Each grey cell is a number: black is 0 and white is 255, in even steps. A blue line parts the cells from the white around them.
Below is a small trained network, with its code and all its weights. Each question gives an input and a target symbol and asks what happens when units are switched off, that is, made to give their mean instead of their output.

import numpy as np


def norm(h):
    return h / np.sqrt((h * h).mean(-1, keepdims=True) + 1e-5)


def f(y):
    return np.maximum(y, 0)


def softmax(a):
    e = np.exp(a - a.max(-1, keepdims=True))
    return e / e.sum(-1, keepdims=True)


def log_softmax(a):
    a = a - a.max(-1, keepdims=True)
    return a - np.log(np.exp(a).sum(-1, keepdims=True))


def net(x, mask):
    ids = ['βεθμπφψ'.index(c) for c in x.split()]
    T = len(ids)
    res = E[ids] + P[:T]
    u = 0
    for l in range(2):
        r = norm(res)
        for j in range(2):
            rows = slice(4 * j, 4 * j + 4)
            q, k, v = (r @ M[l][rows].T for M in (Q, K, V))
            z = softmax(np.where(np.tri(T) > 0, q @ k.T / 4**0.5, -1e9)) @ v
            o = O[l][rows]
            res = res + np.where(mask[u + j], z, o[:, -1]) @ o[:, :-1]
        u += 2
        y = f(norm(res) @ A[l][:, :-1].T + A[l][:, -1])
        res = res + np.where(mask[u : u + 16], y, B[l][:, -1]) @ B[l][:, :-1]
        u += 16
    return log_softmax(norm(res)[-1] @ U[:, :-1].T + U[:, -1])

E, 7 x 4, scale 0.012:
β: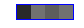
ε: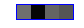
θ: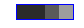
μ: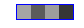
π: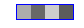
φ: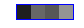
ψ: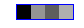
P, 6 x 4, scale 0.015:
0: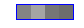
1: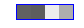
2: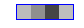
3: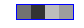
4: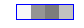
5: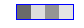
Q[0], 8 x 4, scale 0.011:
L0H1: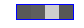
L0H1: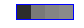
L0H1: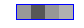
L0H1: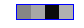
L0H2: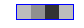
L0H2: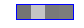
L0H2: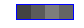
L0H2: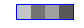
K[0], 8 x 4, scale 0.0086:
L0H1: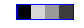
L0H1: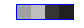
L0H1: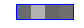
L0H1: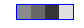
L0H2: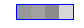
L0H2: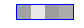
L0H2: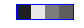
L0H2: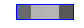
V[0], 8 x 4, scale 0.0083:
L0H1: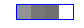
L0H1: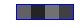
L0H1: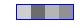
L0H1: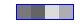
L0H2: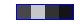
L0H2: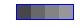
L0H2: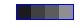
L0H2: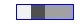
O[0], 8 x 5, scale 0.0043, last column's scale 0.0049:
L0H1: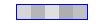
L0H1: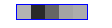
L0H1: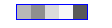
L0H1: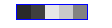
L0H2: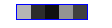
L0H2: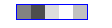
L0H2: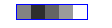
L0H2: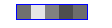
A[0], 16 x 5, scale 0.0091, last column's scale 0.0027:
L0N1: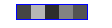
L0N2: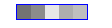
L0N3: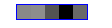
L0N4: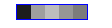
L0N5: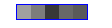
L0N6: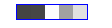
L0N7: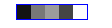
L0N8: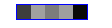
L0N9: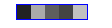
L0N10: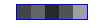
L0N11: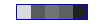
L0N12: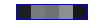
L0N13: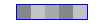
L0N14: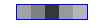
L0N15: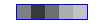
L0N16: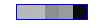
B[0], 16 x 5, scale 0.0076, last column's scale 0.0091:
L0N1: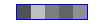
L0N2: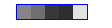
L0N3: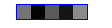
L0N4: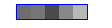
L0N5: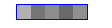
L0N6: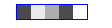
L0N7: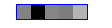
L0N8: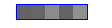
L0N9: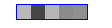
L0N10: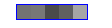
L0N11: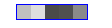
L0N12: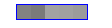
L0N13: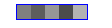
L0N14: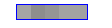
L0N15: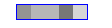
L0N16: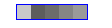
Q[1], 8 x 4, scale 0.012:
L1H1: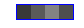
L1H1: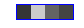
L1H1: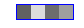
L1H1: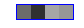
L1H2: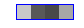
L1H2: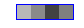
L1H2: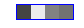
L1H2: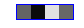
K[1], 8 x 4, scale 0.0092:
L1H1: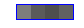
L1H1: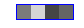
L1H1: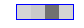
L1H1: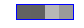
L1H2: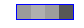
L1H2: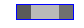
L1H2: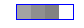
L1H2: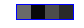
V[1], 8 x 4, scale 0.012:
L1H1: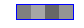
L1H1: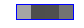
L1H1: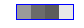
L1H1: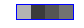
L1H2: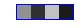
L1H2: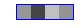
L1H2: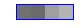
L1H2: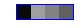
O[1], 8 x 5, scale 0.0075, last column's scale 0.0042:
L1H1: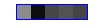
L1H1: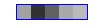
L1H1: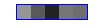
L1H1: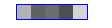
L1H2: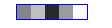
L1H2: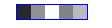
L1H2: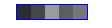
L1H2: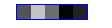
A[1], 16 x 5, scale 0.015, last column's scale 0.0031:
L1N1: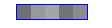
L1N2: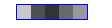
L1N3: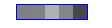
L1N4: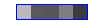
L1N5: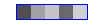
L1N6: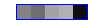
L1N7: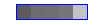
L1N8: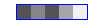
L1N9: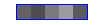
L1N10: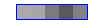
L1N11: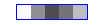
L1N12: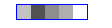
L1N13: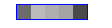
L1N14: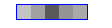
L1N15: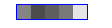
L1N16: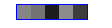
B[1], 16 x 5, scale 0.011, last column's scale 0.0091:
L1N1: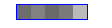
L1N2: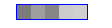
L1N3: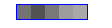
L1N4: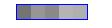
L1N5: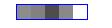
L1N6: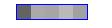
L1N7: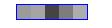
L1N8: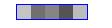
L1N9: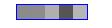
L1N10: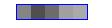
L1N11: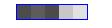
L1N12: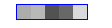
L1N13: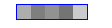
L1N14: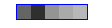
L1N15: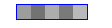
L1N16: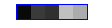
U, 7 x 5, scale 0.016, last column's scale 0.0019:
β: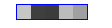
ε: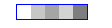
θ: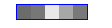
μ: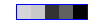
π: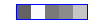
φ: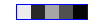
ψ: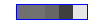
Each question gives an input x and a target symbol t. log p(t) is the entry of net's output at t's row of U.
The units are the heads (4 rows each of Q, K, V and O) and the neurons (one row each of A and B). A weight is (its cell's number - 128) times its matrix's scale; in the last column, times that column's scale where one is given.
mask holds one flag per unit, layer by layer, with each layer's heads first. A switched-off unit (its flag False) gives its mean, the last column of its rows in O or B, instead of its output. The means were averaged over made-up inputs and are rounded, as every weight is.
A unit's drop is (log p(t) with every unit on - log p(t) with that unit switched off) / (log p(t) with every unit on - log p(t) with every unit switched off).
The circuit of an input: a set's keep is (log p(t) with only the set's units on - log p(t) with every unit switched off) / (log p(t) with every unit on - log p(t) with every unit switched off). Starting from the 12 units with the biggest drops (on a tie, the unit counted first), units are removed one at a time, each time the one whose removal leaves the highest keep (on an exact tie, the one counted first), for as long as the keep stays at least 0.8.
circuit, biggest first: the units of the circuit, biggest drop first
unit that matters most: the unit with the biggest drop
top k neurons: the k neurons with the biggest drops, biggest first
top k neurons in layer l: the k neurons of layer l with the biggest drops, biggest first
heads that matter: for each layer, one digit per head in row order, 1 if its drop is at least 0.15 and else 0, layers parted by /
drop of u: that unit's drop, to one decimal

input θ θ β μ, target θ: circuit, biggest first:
L1H1
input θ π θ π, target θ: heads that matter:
11 / 00
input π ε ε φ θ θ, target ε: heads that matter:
10 / 01
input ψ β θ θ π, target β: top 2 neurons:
L1N11, L1N10
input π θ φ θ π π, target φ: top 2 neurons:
L0N6, L1N11
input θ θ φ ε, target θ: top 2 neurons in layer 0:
L0N6, L0N2
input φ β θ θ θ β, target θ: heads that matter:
10 / 01
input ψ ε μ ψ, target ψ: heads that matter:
01 / 01
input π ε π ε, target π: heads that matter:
00 / 11
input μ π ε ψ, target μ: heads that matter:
00 / 11
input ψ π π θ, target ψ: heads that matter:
11 / 01
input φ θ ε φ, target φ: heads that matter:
11 / 00
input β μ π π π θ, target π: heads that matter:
10 / 10
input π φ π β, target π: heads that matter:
00 / 11
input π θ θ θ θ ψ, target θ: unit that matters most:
L1H2
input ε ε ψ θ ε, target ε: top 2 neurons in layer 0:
L0N6, L0N13
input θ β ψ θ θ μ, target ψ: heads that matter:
00 / 01
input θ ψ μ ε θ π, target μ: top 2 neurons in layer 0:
L0N13, L0N2
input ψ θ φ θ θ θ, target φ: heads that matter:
10 / 11
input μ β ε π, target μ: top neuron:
L1N5
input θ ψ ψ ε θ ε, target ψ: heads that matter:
00 / 01
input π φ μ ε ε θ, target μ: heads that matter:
01 / 00
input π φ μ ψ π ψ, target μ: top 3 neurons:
L0N6, L0N15, L0N2
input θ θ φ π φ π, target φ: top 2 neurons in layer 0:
L0N6, L0N2
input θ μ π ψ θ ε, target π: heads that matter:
11 / 10
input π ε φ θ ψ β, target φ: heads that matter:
00 / 11
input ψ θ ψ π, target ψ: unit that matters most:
L0H2
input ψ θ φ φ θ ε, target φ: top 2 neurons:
L0N6, L0N2
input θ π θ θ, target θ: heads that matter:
01 / 00
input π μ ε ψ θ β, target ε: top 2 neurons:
L0N6, L1N6
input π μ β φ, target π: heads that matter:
00 / 11
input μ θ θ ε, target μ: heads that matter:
10 / 11
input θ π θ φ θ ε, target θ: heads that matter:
10 / 01
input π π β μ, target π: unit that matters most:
L0N7
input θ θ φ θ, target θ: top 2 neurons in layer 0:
L0N6, L0N15
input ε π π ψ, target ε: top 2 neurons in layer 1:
L1N8, L1N11
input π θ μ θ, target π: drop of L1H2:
0.4
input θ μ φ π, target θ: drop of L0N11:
0.0
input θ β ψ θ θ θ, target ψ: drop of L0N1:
0.1
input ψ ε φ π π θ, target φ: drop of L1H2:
0.7
